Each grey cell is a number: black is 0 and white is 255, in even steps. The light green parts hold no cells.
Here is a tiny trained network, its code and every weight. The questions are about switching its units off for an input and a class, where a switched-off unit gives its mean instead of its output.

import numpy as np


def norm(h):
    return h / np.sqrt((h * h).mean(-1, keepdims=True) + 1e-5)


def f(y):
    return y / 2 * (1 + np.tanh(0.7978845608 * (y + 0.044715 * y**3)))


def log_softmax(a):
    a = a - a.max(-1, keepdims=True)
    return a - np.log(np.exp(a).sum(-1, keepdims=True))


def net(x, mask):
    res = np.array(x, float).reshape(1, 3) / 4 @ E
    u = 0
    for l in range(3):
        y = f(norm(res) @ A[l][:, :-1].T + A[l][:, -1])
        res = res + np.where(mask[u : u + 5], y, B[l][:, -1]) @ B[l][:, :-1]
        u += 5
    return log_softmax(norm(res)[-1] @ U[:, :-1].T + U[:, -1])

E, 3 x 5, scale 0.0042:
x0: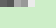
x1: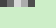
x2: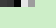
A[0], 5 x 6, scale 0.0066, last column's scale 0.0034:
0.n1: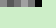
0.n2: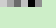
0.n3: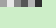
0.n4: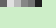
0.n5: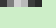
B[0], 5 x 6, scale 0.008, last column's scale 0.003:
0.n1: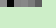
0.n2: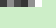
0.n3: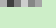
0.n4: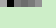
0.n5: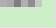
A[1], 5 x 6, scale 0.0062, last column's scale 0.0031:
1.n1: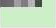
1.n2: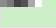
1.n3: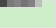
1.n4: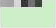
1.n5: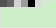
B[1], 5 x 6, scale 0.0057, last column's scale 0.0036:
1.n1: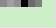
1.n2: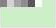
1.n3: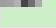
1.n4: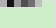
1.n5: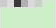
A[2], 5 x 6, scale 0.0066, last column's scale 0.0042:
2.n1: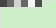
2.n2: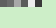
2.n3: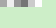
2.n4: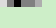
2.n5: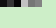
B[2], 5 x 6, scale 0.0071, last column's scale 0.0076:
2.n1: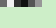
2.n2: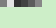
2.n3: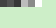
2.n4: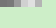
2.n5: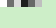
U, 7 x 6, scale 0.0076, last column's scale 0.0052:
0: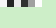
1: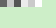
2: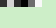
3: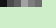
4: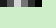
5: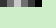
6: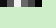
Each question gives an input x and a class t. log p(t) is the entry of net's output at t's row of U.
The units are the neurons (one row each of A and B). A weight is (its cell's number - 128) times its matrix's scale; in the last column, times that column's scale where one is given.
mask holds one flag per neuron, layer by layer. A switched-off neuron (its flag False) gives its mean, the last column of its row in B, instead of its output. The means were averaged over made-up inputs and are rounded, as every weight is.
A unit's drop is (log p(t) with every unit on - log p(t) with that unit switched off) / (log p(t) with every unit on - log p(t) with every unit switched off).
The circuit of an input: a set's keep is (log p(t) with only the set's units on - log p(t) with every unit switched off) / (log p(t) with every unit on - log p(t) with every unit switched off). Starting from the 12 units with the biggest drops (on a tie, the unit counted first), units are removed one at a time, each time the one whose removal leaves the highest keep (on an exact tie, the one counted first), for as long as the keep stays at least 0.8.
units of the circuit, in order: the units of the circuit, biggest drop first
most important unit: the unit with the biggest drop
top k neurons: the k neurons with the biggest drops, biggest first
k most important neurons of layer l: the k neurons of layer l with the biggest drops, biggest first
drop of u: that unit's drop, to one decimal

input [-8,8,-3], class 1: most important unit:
1.n5
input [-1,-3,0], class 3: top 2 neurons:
[2.n3; 1.n5]
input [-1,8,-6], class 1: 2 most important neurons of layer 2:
[2.n5; 2.n3]
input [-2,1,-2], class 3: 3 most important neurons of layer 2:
[2.n5; 2.n1; 2.n2]
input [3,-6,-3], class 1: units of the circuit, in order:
[2.n5; 0.n3]
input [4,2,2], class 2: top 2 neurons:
[2.n1; 1.n2]
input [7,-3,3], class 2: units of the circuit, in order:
[1.n5; 2.n1]
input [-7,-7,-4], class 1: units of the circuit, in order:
[2.n4; 2.n5]
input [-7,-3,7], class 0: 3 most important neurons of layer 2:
[2.n5; 2.n3; 2.n1]
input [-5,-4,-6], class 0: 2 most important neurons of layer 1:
[1.n4; 1.n5]
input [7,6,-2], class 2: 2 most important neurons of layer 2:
[2.n1; 2.n4]
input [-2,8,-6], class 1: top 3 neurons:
[1.n5; 2.n5; 2.n3]
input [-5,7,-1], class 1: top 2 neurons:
[1.n5; 0.n5]
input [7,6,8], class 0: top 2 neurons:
[2.n5; 0.n2]
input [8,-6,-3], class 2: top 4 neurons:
[2.n1; 1.n5; 0.n5; 2.n2]
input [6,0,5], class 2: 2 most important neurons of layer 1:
[1.n1; 1.n3]
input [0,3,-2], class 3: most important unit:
1.n5
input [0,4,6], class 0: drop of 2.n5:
0.7
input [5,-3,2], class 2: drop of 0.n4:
-0.1
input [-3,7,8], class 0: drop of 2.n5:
0.9
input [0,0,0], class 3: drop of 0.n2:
0.2
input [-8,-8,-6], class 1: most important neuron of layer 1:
[1.n1]
